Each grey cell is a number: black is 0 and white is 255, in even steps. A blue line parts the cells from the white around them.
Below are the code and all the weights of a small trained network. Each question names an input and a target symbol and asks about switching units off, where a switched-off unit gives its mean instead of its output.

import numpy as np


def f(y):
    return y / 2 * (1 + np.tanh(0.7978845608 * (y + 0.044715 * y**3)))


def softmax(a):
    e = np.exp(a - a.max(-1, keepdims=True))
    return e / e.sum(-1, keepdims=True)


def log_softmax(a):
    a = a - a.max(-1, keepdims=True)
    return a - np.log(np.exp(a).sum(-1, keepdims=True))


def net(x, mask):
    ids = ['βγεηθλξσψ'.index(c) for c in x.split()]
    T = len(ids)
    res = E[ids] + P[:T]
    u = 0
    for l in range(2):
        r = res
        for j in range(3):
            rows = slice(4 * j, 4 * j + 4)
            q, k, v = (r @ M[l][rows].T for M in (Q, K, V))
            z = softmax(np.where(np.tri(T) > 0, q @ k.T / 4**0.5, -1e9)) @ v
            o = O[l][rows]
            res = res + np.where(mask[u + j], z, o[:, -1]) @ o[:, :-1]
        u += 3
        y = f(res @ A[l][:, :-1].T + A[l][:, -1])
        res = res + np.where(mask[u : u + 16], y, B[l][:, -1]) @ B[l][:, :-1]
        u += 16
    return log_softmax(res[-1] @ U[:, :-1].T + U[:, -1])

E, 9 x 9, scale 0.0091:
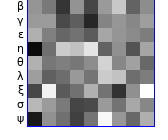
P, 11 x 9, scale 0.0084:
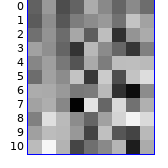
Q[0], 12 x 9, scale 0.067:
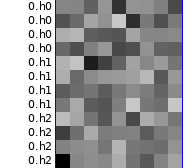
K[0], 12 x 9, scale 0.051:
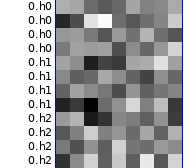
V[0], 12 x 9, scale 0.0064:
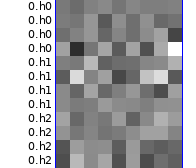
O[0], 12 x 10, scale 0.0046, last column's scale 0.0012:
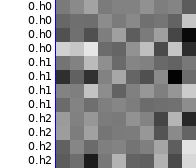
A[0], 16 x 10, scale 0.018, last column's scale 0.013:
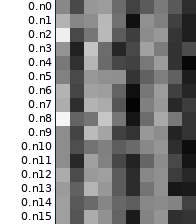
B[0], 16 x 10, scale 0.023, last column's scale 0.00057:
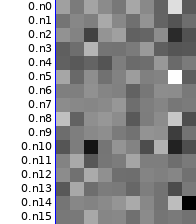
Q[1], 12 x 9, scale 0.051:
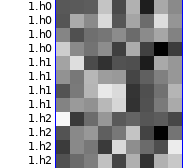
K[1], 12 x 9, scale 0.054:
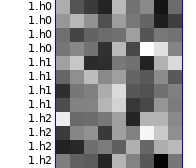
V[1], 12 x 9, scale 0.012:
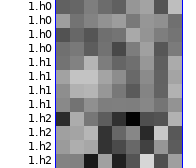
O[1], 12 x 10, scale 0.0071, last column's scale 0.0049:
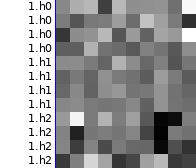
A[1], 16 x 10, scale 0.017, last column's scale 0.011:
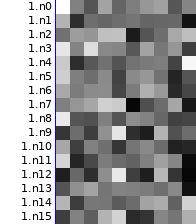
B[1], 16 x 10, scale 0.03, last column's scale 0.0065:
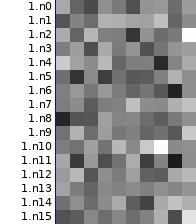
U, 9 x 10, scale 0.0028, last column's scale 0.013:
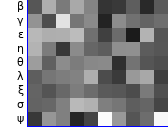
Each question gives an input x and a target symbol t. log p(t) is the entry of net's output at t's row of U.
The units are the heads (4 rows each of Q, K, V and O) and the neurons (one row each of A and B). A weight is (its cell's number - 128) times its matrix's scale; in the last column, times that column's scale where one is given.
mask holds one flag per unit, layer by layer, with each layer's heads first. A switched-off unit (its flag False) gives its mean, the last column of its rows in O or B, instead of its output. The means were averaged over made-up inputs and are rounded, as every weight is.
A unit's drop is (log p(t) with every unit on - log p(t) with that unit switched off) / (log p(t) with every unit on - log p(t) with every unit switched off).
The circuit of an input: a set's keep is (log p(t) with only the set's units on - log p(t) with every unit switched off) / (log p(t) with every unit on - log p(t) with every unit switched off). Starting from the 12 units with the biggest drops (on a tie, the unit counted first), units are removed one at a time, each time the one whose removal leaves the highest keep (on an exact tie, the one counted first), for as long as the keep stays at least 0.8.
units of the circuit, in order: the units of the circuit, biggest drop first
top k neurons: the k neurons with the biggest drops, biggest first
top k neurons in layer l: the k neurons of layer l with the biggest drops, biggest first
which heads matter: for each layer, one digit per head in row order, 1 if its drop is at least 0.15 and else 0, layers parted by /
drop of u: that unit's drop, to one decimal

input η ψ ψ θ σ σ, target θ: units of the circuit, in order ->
(1.n11; 1.h2; 1.h0)
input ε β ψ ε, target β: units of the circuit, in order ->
(1.h2; 1.n6)
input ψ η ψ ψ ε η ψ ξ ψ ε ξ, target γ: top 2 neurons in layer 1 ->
(1.n2; 1.n15)
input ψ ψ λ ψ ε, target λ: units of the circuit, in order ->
(1.n14; 1.h2)
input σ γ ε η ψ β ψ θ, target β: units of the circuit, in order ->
(1.h2; 1.n6)
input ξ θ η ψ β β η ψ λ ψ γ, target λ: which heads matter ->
000 / 001
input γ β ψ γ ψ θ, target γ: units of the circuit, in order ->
(1.h2; 1.n10; 1.n5; 1.h0)
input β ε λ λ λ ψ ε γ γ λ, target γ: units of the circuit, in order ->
(1.h2; 1.n10; 1.n5)
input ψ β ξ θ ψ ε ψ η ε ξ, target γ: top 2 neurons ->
(1.n2; 1.n12)
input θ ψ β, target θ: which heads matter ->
000 / 101
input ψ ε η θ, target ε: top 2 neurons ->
(1.n4; 1.n15)
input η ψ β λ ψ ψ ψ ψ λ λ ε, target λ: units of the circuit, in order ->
(1.h2; 1.n14)
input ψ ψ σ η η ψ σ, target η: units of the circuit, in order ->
(1.n0; 1.h2; 1.h0)
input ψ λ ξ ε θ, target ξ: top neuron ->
(1.n8)
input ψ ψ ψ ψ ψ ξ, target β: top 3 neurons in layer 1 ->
(1.n9; 1.n15; 1.n2)
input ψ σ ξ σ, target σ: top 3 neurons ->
(1.n1; 1.n8; 1.n4)
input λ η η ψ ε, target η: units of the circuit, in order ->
(1.n0; 1.h2)
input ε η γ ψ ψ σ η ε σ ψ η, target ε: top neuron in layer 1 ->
(1.n2)
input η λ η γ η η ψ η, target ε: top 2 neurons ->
(1.n3; 1.n2)
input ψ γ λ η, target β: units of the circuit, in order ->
(1.h1; 1.n9)
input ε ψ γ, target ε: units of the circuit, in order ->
(1.n4; 1.h2; 1.h0)
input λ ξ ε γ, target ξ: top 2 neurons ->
(1.n8; 1.n5)
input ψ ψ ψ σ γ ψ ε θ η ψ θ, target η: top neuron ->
(1.n0)
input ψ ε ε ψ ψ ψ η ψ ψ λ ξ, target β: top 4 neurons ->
(1.n15; 1.n9; 1.n2; 1.n12)
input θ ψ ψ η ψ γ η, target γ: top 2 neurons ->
(1.n2; 1.n15)
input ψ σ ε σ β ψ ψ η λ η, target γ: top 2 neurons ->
(1.n2; 1.n12)
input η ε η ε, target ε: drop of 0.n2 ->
0.1
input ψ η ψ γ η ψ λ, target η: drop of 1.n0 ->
1.0
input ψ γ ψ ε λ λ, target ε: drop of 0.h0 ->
0.0
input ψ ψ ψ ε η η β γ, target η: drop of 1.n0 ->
1.1
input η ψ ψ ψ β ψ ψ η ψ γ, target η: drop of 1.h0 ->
0.2
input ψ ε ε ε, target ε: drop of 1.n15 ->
0.1
